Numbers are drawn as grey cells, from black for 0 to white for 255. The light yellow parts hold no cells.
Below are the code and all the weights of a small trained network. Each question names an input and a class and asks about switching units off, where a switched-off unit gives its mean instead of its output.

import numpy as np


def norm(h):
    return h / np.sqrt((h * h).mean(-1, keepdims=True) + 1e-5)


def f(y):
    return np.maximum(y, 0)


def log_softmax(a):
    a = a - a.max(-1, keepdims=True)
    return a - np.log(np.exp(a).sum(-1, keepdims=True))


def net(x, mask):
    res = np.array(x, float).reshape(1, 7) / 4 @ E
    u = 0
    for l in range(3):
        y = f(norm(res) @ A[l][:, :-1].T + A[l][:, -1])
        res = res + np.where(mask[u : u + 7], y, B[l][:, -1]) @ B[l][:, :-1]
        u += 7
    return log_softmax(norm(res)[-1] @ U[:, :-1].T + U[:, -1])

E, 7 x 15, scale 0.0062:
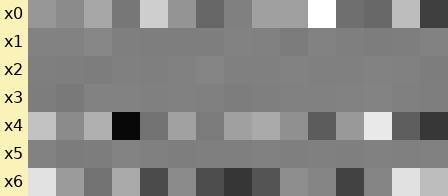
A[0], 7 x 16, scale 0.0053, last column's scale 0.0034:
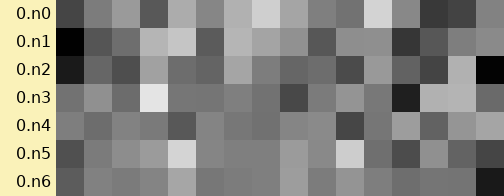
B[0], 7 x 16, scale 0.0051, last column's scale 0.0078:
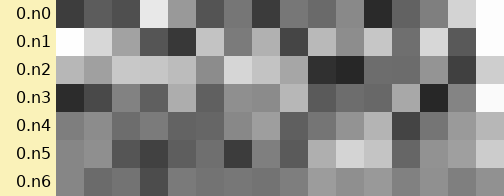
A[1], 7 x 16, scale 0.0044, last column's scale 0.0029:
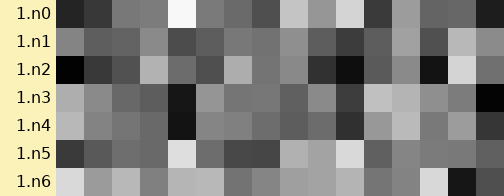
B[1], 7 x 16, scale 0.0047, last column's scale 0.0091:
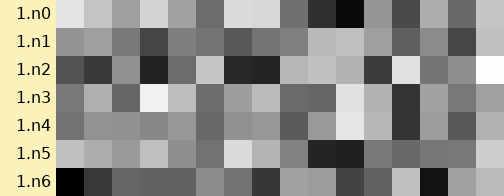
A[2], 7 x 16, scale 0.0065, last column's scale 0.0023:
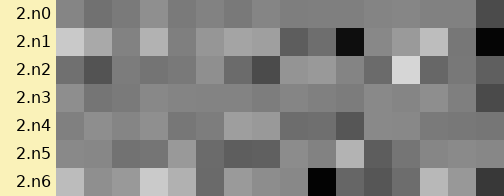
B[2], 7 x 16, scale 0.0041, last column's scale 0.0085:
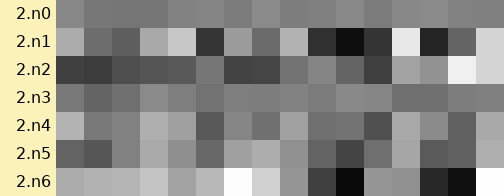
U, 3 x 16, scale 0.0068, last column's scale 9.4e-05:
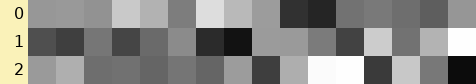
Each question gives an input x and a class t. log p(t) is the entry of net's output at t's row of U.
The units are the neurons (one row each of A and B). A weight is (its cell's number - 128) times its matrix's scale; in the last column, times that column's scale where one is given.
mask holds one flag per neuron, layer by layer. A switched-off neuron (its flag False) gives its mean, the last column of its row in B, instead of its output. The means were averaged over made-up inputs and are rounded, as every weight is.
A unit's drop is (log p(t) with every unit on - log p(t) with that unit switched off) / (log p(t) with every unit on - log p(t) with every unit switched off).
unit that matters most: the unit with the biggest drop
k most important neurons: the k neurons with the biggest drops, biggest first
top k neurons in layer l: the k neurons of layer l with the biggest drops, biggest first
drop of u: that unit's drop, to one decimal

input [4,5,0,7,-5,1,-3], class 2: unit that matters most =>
0.n1
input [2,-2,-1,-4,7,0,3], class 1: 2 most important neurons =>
1.n6, 0.n1
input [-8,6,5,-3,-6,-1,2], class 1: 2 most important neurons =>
1.n2, 0.n3
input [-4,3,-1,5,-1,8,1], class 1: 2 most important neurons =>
0.n1, 1.n2
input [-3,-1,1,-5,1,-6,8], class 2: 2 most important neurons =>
0.n0, 1.n4
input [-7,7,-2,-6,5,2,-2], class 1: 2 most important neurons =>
0.n1, 1.n2
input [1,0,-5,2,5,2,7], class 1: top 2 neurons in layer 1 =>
1.n6, 1.n0
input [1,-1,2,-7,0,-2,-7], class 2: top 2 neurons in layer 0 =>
0.n1, 0.n3
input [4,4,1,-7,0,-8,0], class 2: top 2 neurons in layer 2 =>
2.n6, 2.n1
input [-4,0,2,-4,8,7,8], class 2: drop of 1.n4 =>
0.3
